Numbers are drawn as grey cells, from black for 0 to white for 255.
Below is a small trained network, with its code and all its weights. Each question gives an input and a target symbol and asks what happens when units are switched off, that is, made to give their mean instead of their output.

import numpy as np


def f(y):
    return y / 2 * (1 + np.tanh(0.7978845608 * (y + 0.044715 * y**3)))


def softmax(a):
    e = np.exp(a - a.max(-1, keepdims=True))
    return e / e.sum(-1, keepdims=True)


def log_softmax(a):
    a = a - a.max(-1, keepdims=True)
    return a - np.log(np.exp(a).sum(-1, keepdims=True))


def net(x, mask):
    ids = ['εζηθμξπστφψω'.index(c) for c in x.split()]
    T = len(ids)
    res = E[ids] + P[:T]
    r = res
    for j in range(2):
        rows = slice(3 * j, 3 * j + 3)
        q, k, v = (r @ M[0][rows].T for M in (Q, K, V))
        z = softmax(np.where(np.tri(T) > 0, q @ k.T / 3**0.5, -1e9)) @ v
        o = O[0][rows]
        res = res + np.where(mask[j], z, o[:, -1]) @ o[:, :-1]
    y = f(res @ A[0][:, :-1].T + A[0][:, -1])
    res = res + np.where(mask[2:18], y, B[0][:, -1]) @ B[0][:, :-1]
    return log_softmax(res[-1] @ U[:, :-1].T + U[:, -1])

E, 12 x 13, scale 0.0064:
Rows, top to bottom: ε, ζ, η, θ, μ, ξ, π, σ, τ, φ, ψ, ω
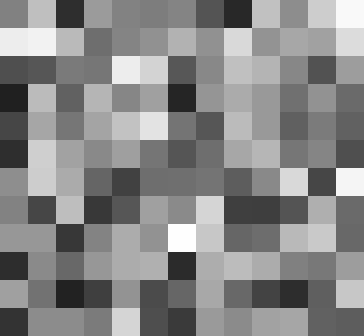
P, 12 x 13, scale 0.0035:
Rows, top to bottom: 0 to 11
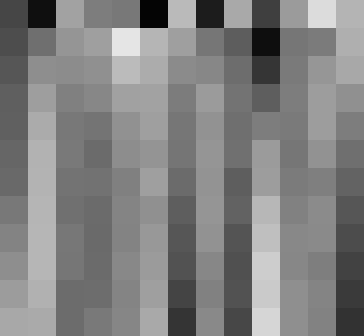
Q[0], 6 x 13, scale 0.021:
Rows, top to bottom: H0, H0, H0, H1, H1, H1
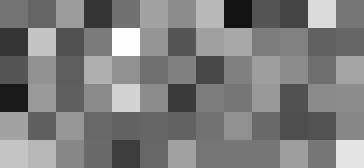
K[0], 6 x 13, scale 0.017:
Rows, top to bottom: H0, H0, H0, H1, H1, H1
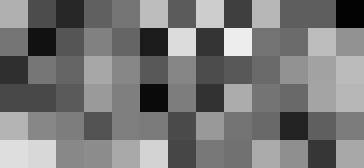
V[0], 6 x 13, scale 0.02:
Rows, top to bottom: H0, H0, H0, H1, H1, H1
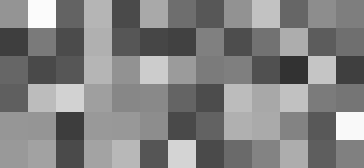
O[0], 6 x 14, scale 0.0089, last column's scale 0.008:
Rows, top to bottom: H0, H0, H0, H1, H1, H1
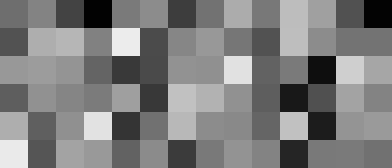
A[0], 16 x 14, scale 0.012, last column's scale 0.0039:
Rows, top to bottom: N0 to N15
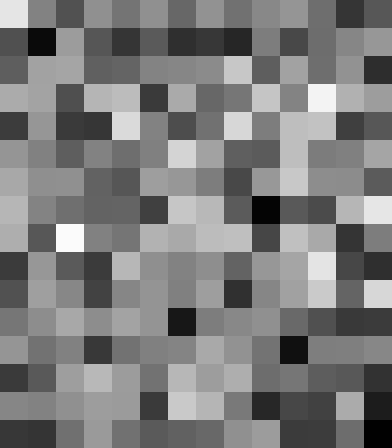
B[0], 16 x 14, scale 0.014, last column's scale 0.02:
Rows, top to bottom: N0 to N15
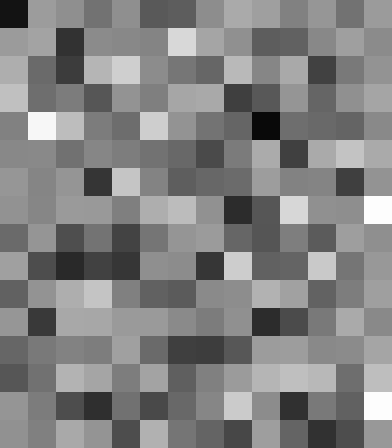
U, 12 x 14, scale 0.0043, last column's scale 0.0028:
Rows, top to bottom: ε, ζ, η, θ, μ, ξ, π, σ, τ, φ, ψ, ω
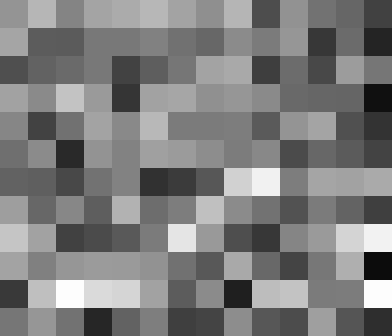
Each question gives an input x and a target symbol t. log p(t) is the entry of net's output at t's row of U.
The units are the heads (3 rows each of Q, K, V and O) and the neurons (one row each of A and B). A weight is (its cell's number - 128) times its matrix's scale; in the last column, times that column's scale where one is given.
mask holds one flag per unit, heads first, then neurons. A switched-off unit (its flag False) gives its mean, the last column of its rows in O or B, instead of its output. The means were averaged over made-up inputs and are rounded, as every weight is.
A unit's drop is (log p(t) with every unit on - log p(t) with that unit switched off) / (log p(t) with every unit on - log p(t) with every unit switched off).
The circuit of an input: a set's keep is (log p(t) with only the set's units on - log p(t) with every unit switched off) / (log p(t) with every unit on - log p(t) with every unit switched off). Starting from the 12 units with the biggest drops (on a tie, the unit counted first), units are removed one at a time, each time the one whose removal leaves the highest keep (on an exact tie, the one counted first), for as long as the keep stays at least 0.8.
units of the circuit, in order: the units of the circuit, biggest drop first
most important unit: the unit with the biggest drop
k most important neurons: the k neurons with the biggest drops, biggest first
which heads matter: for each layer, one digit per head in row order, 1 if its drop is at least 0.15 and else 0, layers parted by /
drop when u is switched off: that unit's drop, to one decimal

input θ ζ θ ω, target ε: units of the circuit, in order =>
H0; N4; N2
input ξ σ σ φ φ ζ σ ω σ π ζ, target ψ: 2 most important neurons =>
N14; N9
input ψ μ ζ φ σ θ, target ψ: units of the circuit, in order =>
N14
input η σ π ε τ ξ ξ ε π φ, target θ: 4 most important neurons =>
N14; N7; N15; N13
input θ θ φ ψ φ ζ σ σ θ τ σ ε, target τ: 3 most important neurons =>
N13; N7; N10
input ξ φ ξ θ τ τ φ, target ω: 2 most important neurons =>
N14; N4
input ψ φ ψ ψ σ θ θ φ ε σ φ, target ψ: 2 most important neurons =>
N14; N0
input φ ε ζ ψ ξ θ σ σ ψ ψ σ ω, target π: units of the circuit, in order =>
N14; H1; N13
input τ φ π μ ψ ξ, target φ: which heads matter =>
01
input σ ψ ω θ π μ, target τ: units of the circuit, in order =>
H1; N3
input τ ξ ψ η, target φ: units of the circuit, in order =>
H1; N11
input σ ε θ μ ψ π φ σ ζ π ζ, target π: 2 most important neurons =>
N7; N0
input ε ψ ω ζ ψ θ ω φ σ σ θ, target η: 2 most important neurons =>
N8; N7
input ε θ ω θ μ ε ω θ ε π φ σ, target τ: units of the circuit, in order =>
H0; N7
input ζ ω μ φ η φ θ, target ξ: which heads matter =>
11
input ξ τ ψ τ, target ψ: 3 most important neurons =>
N14; N12; N9
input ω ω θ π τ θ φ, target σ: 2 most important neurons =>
N14; N3
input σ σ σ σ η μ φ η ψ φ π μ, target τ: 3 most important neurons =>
N3; N9; N13
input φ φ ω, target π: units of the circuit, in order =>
N14; N13; H1
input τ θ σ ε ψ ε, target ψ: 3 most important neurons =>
N14; N0; N9
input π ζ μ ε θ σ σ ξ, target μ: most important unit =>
N9
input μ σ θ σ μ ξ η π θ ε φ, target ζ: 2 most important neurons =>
N14; N7
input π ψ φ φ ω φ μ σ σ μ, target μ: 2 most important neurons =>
N9; N14
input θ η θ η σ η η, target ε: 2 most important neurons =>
N4; N14
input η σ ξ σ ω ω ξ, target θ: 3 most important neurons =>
N14; N7; N15
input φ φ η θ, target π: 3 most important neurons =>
N14; N13; N5
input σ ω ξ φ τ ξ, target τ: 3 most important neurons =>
N3; N9; N13
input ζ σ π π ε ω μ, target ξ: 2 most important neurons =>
N1; N7
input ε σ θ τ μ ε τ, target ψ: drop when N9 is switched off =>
0.2
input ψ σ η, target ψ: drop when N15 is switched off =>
0.0
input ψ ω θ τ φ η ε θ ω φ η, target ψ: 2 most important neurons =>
N14; N0
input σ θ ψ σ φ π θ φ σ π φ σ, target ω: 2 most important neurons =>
N9; N4
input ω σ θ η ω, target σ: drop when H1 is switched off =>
0.4
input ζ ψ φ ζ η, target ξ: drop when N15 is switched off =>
0.1
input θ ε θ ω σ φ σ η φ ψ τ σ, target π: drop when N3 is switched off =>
0.1
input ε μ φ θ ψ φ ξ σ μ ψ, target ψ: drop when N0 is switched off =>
0.2
